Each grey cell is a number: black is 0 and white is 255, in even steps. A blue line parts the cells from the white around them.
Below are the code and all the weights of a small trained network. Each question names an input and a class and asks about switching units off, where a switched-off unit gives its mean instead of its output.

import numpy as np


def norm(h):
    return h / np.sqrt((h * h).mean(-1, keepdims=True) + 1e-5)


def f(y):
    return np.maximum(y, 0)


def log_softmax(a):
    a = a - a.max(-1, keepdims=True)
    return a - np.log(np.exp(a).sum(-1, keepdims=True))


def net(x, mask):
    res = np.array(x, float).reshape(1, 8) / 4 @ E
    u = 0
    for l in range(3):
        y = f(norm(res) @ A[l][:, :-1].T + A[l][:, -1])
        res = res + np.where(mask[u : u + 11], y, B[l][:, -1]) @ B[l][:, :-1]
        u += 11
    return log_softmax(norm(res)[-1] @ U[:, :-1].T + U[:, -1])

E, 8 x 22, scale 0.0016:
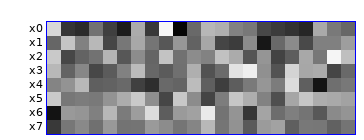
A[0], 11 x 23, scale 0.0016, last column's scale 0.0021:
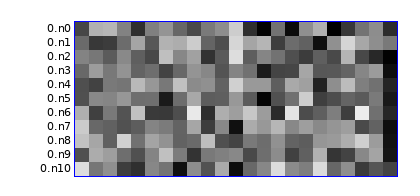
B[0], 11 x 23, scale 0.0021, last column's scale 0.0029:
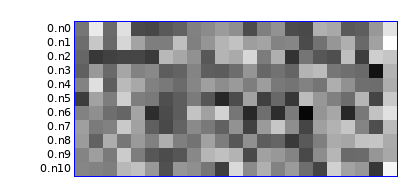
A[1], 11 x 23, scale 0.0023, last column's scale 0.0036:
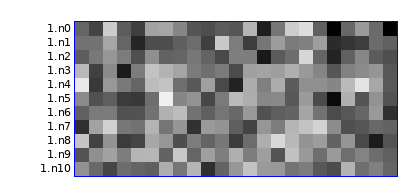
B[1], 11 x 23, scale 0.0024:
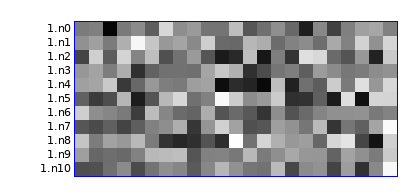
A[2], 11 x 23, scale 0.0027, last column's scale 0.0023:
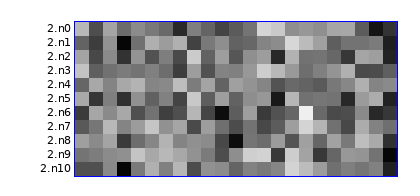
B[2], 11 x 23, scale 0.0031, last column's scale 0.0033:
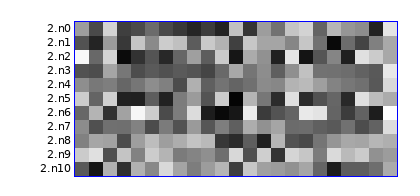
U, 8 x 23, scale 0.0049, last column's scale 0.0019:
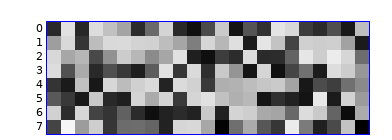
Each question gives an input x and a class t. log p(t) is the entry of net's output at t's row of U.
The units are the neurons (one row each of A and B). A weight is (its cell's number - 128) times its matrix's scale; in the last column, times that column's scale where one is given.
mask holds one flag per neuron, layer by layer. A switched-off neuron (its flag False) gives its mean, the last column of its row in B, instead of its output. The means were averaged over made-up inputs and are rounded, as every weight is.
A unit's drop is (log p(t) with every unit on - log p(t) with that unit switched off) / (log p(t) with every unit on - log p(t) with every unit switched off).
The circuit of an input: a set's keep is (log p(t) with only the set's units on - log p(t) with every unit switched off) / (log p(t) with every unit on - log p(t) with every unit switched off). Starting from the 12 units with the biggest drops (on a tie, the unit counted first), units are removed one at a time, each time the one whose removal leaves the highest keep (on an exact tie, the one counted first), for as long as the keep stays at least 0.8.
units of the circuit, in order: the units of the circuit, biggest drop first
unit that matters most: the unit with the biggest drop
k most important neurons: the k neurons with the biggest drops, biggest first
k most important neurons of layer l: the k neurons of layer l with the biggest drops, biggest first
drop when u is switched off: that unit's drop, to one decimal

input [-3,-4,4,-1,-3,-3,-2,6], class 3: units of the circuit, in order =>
0.n6
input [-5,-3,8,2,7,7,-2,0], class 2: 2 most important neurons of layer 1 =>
1.n4, 1.n3
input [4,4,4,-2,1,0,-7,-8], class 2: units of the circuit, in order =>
1.n4, 2.n8
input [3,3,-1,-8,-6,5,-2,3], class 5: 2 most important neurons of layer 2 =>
2.n6, 2.n0
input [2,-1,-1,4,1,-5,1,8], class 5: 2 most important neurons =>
0.n2, 1.n5
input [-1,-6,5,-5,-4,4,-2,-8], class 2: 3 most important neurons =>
1.n4, 2.n8, 0.n8
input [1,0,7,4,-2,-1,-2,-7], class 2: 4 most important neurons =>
1.n4, 2.n8, 0.n8, 1.n8
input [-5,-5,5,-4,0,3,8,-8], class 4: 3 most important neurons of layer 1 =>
1.n9, 1.n1, 1.n8
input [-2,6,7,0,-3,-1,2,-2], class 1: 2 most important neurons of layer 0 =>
0.n1, 0.n5
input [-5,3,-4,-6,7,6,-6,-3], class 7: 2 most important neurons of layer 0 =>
0.n0, 0.n9
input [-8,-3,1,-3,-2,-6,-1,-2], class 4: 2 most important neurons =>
1.n7, 1.n9
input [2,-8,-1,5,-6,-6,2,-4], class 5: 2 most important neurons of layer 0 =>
0.n1, 0.n10
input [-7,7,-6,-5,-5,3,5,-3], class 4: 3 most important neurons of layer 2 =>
2.n7, 2.n10, 2.n4
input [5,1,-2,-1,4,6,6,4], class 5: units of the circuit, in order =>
0.n2
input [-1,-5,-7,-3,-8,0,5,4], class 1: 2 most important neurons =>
2.n9, 0.n4
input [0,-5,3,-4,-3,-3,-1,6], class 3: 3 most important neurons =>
0.n6, 0.n10, 2.n5
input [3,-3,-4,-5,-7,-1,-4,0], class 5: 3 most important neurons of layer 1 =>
1.n5, 1.n10, 1.n2
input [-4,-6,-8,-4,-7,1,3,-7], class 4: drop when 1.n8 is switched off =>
0.0
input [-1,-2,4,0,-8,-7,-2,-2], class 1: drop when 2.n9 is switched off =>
0.1
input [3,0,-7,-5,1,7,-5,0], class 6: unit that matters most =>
2.n0
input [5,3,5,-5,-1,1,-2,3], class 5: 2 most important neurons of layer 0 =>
0.n2, 0.n1
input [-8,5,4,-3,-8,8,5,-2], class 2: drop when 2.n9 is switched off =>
-0.1
